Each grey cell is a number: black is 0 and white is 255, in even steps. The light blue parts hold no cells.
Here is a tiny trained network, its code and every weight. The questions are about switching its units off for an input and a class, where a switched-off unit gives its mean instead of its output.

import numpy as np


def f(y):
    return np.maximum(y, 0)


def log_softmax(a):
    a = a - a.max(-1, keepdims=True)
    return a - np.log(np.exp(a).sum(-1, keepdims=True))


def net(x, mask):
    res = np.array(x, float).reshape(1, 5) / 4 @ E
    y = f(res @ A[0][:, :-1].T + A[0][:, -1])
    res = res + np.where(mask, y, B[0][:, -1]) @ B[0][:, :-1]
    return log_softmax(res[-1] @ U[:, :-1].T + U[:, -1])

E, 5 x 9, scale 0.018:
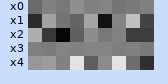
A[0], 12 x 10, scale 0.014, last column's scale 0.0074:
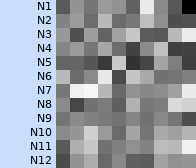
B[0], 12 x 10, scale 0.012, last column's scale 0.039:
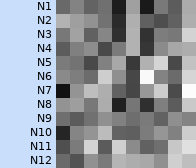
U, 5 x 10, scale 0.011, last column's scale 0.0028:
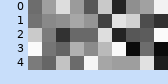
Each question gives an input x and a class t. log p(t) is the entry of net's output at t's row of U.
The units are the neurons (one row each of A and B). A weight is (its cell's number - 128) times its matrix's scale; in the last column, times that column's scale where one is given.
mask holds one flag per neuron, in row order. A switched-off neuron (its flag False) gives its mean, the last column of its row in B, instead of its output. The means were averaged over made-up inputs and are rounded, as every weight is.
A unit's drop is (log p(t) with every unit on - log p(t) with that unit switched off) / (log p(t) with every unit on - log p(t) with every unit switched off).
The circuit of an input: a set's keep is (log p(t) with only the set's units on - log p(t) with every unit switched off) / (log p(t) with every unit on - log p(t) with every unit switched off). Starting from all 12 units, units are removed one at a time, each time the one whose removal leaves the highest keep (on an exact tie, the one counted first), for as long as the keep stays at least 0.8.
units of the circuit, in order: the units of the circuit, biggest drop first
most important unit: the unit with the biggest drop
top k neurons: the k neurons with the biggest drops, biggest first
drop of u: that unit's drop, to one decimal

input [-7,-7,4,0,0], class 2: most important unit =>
N3
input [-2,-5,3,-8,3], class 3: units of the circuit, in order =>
N7; N6
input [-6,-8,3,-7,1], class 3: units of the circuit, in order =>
N6; N7
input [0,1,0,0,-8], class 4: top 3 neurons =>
N7; N5; N6
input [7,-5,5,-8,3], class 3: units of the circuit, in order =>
N7; N6
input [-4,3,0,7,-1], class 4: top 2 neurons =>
N7; N6
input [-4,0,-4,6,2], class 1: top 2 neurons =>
N3; N7
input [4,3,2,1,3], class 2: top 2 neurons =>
N7; N11
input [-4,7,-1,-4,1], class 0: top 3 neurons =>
N1; N6; N4
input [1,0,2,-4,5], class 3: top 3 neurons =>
N7; N6; N3
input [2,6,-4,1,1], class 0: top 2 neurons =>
N1; N6
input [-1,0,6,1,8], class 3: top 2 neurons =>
N6; N3
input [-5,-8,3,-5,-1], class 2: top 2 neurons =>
N3; N7
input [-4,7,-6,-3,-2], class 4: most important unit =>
N11
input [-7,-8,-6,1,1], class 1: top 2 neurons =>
N6; N7
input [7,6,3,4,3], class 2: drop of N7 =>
0.2
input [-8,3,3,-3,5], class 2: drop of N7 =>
0.2
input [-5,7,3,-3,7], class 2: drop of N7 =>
0.1
